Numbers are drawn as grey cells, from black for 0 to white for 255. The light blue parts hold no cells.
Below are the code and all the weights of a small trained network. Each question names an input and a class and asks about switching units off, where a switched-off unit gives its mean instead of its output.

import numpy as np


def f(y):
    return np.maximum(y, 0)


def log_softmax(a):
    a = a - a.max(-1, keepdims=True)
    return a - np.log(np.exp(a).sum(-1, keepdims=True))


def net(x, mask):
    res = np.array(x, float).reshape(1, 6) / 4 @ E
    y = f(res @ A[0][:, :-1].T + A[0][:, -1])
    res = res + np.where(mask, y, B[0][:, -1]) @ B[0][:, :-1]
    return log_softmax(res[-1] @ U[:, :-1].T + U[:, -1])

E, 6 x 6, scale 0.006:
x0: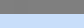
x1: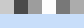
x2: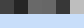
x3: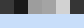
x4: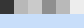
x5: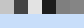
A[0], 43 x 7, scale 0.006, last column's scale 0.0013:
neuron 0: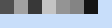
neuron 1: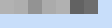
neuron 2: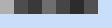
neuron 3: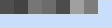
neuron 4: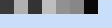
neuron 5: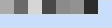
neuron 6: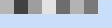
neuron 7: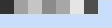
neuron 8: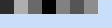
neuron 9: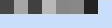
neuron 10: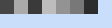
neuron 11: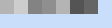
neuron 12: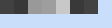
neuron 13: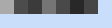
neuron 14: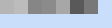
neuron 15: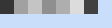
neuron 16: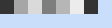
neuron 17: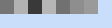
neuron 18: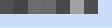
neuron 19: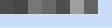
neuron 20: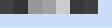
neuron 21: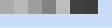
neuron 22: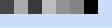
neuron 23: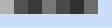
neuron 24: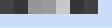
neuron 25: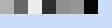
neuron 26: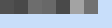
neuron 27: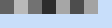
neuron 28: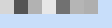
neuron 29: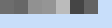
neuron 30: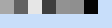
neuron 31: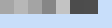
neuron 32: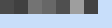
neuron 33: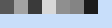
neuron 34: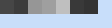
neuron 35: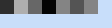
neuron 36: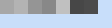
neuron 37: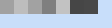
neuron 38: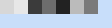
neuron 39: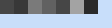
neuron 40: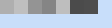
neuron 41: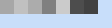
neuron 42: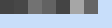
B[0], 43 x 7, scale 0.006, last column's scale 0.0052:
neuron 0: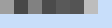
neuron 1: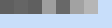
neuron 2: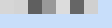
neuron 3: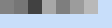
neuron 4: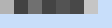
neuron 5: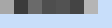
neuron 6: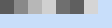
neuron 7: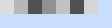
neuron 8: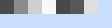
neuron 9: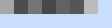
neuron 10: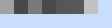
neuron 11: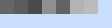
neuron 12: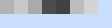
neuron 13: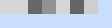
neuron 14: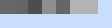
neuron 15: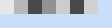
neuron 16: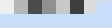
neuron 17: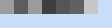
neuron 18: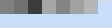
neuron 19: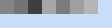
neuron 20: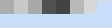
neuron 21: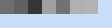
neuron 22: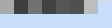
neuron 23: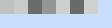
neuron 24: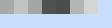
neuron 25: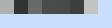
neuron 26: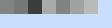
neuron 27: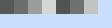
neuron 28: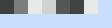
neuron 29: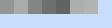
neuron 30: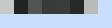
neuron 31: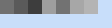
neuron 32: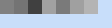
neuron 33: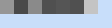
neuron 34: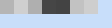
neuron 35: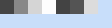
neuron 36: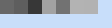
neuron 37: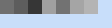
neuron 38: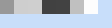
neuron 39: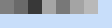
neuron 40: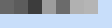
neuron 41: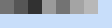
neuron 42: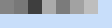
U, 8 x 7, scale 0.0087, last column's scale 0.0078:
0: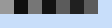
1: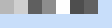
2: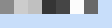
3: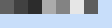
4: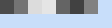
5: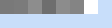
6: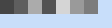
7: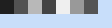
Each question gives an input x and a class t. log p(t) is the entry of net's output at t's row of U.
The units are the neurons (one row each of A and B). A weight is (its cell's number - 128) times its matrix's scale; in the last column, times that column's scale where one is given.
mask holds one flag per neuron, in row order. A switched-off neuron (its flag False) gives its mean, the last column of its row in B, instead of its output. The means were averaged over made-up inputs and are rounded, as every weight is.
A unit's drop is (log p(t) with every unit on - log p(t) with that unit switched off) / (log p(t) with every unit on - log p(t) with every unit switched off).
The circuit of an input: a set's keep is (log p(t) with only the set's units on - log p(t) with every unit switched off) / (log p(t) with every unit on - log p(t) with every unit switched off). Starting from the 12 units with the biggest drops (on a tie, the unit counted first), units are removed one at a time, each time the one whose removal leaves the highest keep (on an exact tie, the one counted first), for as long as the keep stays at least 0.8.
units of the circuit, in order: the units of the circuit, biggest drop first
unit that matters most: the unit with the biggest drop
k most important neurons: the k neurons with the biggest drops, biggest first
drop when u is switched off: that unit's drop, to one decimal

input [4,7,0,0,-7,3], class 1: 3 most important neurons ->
(neuron 2; neuron 13; neuron 23)
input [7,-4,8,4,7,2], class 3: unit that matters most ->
neuron 39
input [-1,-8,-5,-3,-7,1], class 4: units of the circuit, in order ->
(neuron 35; neuron 8)
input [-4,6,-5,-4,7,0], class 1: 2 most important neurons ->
(neuron 16; neuron 15)
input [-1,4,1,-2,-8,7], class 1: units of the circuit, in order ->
(neuron 2; neuron 13)
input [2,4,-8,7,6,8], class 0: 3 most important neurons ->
(neuron 30; neuron 25; neuron 5)
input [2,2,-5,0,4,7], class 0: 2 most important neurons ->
(neuron 30; neuron 25)
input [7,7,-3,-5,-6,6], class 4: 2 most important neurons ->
(neuron 28; neuron 6)
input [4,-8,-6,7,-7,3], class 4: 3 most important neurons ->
(neuron 35; neuron 8; neuron 27)
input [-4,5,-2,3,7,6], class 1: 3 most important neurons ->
(neuron 16; neuron 15; neuron 7)
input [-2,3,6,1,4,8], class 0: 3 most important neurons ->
(neuron 30; neuron 25; neuron 5)
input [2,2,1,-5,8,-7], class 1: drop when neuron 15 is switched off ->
0.5
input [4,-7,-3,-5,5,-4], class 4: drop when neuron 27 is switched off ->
0.2
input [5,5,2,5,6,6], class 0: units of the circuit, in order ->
(neuron 30)
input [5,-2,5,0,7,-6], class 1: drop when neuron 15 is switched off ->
0.4
